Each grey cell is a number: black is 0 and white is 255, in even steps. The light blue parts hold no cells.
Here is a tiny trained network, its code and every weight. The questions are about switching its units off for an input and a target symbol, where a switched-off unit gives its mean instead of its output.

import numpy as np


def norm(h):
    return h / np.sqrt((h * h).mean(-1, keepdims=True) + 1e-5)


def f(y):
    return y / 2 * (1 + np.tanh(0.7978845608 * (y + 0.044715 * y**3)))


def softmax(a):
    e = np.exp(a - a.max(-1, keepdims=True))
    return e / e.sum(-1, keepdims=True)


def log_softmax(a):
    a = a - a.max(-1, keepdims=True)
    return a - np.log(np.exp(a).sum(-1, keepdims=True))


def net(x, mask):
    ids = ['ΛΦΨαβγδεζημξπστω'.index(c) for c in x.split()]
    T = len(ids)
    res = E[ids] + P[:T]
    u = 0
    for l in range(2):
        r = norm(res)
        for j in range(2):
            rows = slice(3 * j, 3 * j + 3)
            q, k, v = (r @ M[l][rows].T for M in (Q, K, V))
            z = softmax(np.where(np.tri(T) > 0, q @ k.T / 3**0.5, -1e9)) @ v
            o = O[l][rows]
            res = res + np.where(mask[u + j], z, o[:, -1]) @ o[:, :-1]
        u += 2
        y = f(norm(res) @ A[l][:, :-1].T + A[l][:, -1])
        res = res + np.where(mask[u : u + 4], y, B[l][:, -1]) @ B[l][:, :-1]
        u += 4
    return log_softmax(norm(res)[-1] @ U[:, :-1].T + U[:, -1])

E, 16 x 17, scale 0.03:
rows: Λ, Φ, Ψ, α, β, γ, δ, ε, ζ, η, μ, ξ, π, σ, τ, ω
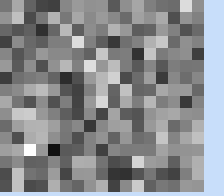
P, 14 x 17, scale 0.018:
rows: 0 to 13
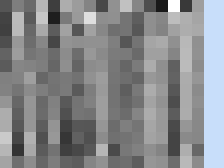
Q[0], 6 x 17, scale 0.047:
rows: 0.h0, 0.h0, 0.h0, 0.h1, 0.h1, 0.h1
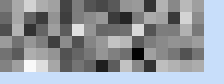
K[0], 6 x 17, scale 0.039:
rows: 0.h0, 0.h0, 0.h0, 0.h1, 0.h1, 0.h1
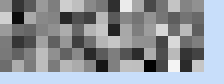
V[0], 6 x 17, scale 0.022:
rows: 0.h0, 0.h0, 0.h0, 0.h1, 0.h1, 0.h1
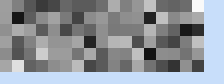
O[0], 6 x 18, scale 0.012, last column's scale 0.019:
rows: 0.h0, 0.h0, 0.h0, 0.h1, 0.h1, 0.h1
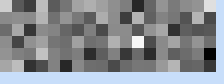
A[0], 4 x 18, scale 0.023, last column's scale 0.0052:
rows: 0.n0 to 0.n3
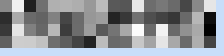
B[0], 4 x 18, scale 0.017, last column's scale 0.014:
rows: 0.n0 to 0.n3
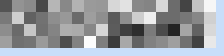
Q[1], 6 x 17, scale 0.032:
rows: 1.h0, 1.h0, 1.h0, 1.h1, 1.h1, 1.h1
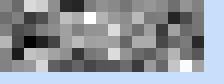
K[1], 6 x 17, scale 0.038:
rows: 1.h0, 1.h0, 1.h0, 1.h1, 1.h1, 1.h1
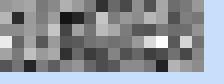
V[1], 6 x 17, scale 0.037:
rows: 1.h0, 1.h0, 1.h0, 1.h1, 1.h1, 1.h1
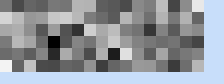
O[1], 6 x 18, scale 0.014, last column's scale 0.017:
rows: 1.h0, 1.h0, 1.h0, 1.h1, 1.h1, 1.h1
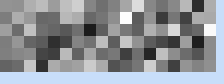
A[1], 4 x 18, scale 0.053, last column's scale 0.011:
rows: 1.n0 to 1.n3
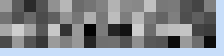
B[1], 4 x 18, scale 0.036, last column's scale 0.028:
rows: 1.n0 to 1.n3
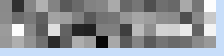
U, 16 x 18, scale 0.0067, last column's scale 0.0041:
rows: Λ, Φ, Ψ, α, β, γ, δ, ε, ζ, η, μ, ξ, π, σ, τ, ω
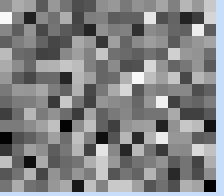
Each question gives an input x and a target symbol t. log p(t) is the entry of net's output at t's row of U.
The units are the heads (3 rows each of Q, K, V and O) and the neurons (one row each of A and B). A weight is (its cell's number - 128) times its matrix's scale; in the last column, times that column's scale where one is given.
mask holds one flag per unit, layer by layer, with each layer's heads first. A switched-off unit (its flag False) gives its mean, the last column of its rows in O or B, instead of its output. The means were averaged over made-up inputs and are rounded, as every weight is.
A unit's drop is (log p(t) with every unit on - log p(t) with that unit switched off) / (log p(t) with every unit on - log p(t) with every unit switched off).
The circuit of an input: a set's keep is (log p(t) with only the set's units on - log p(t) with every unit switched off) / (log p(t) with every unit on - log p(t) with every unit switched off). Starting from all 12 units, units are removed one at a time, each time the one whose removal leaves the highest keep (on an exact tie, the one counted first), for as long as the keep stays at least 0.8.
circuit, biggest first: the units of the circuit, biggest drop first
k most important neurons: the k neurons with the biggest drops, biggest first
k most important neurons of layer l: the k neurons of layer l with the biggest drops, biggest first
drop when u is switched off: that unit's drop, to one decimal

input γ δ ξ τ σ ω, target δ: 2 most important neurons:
0.n3; 1.n2
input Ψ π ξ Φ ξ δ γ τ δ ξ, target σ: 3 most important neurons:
0.n0; 1.n2; 0.n3
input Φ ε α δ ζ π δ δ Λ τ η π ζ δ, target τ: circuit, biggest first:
1.h1
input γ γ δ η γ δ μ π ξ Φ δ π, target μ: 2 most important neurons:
0.n3; 1.n2
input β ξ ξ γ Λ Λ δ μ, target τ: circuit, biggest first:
0.h0; 0.n2; 1.n2
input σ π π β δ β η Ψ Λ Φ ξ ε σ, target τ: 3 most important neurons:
0.n2; 0.n3; 0.n0
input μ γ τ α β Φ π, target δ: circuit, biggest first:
0.h1; 1.n2; 1.n0
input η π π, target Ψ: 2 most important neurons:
1.n2; 0.n0
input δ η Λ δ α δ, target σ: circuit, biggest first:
1.n2; 0.h0
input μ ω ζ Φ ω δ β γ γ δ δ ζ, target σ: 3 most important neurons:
1.n0; 0.n0; 1.n2
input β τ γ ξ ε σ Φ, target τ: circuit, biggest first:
0.n2; 0.h0; 0.n3
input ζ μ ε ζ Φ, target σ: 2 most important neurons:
1.n2; 1.n0
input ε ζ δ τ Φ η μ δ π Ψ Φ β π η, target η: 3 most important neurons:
0.n3; 1.n2; 1.n0
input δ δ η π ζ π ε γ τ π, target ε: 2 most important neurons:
1.n2; 1.n0
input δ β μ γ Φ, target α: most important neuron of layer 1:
1.n3
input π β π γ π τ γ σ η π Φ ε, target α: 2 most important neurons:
1.n3; 0.n3
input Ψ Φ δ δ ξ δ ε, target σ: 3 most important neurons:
0.n0; 1.n2; 0.n3
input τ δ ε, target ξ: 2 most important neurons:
1.n2; 1.n0
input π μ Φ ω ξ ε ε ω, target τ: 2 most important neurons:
0.n2; 0.n3
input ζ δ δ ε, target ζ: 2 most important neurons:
1.n2; 1.n0
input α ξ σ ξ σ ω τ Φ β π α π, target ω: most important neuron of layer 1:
1.n2
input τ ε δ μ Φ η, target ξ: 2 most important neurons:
0.n1; 1.n2
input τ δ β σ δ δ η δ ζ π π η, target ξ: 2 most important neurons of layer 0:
0.n1; 0.n2
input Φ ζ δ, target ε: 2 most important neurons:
0.n0; 1.n2
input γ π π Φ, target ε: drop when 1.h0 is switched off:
0.6
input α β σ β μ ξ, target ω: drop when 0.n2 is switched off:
0.1
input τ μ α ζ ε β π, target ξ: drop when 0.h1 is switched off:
0.2
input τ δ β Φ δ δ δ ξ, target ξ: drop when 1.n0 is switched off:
0.3
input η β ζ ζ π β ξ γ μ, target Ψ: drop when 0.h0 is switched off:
0.0
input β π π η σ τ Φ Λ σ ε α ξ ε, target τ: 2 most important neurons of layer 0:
0.n2; 0.n0
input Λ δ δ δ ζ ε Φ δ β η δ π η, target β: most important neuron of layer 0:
0.n0
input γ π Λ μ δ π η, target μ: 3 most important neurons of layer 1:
1.n2; 1.n0; 1.n1
